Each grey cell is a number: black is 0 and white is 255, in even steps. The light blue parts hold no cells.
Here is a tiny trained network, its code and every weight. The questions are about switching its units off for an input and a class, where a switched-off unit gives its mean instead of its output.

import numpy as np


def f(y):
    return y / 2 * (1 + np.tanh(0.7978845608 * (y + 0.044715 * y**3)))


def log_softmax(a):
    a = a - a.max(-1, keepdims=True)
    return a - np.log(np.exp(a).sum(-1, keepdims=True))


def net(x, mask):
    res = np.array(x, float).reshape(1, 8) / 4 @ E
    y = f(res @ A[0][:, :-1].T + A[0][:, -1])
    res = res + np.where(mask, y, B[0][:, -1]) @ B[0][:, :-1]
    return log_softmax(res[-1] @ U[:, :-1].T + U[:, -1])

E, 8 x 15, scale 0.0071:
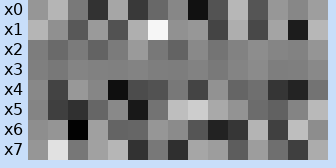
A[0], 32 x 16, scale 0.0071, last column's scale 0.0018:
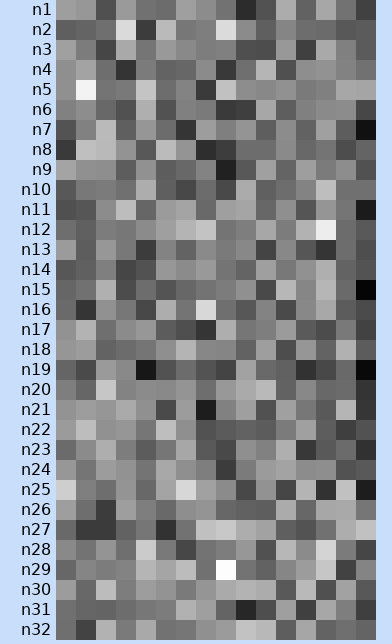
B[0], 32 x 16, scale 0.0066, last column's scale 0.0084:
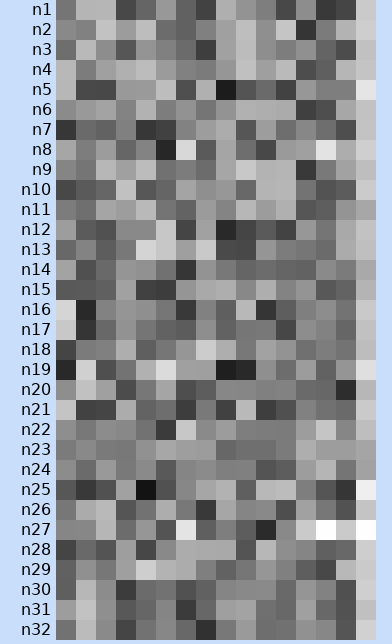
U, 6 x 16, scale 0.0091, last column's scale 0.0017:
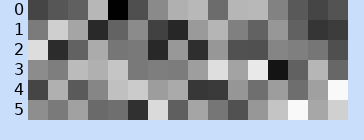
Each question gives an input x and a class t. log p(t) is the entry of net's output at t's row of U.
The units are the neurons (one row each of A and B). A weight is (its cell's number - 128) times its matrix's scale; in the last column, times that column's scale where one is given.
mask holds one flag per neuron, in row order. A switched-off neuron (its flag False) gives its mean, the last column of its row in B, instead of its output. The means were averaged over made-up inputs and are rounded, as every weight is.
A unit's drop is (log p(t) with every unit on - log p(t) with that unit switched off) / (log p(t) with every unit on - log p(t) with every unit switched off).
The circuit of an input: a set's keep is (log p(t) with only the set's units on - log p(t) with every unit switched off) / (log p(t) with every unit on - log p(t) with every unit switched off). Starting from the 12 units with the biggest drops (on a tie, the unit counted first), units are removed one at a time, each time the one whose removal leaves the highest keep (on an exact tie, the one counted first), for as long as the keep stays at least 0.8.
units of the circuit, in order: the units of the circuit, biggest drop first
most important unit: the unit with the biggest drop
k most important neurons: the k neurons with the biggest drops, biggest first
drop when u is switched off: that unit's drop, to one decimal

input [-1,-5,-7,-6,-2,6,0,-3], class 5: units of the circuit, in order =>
[n27]
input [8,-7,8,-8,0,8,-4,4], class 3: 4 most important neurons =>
[n4, n6, n9, n25]
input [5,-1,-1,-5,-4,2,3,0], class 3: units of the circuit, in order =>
[n6, n4]
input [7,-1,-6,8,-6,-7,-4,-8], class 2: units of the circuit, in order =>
[n16, n14]
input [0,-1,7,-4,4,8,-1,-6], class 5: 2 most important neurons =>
[n27, n5]
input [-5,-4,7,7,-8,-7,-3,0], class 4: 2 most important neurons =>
[n29, n27]
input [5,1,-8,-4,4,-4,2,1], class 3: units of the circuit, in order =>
[n9, n4]
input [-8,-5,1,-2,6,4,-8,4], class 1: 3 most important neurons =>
[n32, n30, n20]
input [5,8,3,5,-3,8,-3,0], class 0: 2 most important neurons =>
[n25, n18]
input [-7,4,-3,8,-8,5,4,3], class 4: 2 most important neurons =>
[n5, n29]
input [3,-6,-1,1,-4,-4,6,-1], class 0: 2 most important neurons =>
[n28, n10]
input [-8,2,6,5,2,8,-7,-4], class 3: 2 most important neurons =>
[n2, n11]
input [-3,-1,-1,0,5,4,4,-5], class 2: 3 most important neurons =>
[n16, n29, n8]
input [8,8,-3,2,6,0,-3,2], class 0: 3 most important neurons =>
[n25, n18, n2]
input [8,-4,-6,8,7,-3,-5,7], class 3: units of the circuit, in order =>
[n9]
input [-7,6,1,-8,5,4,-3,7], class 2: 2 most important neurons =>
[n21, n17]
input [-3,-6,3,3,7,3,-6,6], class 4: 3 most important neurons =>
[n19, n13, n25]
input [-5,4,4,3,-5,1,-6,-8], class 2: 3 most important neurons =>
[n12, n16, n14]
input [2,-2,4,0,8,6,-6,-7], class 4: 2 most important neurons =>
[n19, n13]
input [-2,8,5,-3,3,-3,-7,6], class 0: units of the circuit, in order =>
[n25]
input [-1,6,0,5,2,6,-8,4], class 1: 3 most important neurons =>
[n30, n32, n20]
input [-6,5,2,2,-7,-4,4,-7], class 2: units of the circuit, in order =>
[n12, n16]
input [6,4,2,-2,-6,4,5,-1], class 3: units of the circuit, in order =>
[n6, n4]
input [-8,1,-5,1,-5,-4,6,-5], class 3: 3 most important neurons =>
[n2, n29, n11]
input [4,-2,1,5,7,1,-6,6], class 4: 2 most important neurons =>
[n19, n13]
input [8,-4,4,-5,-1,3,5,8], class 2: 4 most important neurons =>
[n5, n17, n21, n2]
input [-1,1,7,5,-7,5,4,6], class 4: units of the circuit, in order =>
[n5]
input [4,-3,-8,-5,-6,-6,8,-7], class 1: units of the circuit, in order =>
[n1, n31]
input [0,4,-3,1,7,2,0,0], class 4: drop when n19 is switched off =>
0.1
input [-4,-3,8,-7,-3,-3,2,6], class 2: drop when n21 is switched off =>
0.1
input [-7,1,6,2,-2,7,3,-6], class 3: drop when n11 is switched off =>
0.3
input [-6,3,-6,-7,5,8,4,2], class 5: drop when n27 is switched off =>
1.2
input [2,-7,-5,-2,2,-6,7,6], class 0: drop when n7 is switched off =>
0.2
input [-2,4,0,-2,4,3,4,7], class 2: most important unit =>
n21
